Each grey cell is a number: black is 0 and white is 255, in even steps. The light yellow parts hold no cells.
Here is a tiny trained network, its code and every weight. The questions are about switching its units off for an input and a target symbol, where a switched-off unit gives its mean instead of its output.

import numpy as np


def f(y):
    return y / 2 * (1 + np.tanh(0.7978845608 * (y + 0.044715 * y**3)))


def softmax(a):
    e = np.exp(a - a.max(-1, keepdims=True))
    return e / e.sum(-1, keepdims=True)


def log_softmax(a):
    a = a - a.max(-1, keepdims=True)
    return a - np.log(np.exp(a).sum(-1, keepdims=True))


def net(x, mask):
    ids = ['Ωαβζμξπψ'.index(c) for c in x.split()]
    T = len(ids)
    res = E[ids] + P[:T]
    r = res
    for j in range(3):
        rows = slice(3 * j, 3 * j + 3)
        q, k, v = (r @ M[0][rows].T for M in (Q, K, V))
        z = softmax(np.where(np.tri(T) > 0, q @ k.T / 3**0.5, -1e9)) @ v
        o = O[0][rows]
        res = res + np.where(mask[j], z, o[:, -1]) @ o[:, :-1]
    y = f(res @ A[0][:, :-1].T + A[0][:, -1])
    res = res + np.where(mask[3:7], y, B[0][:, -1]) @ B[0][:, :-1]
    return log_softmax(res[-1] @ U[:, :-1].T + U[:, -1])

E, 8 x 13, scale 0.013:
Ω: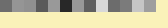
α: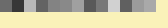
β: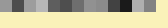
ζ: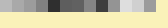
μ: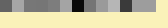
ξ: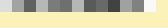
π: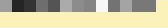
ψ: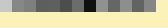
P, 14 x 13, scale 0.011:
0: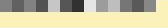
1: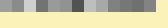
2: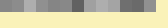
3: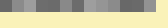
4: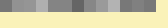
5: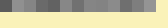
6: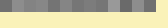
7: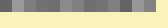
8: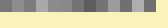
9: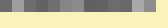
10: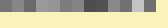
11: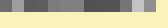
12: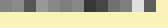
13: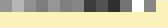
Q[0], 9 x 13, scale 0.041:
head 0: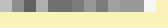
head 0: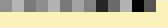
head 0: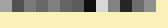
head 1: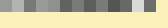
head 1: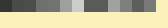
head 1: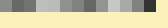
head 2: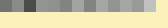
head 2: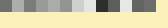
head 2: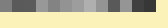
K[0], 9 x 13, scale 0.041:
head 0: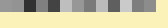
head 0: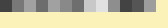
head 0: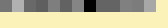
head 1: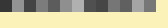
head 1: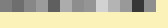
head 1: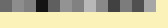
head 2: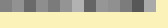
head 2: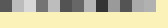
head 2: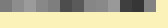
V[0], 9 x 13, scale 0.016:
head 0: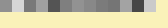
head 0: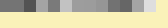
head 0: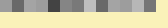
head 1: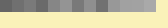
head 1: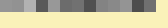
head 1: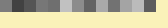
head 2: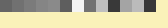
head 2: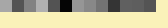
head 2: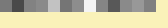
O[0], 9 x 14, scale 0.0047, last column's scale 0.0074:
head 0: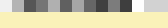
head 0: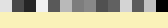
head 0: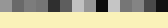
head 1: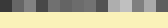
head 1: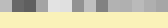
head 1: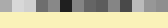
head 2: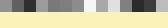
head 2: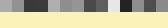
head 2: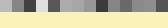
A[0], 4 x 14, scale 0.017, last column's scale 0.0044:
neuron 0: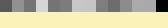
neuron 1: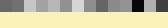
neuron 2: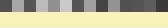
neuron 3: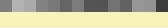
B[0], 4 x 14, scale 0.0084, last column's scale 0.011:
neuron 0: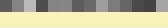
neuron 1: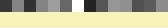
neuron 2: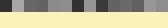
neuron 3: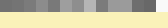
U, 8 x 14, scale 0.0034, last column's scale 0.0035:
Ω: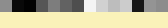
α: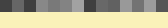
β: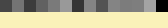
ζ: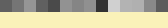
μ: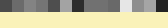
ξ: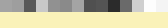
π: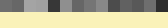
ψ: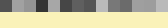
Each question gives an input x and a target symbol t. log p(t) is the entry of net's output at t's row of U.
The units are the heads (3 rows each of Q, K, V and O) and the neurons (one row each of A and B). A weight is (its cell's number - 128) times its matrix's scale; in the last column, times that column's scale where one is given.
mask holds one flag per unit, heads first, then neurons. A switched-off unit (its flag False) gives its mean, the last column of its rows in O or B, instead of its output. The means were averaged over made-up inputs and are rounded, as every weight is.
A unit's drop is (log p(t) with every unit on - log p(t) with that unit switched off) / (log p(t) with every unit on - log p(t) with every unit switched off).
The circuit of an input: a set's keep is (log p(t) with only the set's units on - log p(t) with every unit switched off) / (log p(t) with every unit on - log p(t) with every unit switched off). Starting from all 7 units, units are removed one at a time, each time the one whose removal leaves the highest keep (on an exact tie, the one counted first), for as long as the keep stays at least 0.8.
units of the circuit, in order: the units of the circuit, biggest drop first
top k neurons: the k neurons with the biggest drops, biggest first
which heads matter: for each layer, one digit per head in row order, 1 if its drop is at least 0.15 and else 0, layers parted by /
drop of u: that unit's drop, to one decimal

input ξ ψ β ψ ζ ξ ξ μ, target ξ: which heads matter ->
100
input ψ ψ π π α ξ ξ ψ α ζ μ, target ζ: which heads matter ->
110
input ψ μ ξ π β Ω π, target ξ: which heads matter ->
110
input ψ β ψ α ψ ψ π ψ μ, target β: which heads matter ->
011
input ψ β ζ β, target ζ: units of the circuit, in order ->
head 0; neuron 3
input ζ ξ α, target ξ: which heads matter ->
101
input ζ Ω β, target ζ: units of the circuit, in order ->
head 0
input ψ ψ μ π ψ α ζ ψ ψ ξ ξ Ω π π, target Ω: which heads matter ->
001
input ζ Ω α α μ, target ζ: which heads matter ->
101
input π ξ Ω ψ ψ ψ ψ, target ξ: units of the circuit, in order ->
head 2; head 1
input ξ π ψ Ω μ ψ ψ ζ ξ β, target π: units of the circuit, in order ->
neuron 0; head 2; head 0
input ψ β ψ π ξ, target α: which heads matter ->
110
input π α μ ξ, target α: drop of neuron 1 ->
0.7
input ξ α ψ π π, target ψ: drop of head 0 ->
0.2
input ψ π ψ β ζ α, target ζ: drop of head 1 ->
0.2
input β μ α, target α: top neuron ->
neuron 1
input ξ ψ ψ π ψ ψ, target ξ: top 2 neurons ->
neuron 3; neuron 0
